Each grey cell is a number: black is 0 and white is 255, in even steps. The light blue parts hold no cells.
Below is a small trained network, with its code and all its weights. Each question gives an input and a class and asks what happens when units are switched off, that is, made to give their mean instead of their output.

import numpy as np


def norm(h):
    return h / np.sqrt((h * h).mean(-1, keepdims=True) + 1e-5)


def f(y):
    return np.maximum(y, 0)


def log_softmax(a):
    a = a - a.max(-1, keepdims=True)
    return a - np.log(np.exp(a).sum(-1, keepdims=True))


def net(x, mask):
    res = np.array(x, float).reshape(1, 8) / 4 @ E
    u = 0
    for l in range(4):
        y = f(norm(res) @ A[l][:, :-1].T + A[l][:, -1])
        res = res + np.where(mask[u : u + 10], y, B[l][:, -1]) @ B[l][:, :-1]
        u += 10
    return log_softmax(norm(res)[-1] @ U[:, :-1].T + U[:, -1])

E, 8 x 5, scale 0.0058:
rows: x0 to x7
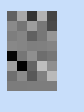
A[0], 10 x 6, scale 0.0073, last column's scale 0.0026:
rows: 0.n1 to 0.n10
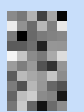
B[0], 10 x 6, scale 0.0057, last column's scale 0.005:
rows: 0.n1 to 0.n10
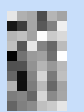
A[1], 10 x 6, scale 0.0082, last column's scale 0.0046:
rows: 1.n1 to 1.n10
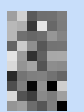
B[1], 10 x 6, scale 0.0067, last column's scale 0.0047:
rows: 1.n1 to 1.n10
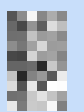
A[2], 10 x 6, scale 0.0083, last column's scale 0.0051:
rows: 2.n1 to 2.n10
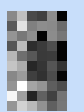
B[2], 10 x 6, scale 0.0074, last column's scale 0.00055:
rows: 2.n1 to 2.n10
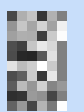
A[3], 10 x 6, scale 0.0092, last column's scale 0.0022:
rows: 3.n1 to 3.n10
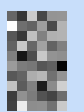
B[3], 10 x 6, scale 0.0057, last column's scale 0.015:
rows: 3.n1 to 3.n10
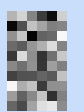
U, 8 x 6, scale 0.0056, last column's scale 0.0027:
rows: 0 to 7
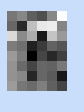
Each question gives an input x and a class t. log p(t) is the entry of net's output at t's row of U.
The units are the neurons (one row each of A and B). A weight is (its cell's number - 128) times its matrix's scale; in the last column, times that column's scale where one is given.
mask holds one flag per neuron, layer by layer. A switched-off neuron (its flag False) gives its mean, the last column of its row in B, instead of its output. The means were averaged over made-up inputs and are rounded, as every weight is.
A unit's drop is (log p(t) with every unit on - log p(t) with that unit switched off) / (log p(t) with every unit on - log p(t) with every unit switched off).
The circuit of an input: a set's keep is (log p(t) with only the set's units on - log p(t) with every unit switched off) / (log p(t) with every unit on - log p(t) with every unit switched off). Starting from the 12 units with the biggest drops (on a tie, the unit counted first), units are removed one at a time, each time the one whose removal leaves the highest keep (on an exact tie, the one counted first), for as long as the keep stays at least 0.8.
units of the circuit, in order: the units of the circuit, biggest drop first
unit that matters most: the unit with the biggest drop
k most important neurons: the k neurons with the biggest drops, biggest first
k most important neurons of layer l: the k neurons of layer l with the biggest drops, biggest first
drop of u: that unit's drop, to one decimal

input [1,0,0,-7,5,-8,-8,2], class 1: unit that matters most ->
0.n2
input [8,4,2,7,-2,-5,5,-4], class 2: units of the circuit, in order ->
[1.n8 0.n3]
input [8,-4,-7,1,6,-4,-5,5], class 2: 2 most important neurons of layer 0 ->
[0.n5 0.n2]
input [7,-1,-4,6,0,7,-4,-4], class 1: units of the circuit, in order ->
[1.n9 1.n8]
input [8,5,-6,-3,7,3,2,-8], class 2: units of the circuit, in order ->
[1.n8 0.n5 0.n2]
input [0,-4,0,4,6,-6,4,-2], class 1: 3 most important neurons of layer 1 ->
[1.n8 1.n2 1.n6]
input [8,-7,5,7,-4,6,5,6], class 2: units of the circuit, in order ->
[1.n8 1.n2 0.n10]
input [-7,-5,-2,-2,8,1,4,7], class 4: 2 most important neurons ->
[1.n8 0.n7]
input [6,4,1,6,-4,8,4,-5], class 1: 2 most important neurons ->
[1.n9 0.n3]
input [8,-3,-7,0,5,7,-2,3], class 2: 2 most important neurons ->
[1.n8 1.n2]
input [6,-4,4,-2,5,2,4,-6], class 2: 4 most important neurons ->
[1.n8 0.n5 0.n10 0.n2]
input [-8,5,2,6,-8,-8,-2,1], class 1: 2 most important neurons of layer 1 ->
[1.n7 1.n8]
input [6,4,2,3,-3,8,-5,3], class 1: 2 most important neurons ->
[1.n9 0.n3]
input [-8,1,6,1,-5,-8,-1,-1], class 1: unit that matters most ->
0.n5
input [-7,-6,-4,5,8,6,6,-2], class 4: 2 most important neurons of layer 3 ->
[3.n3 3.n10]
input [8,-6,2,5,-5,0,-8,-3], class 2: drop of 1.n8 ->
1.1
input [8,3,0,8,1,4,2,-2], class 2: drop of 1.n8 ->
0.7
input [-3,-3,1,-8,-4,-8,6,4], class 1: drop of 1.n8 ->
0.1
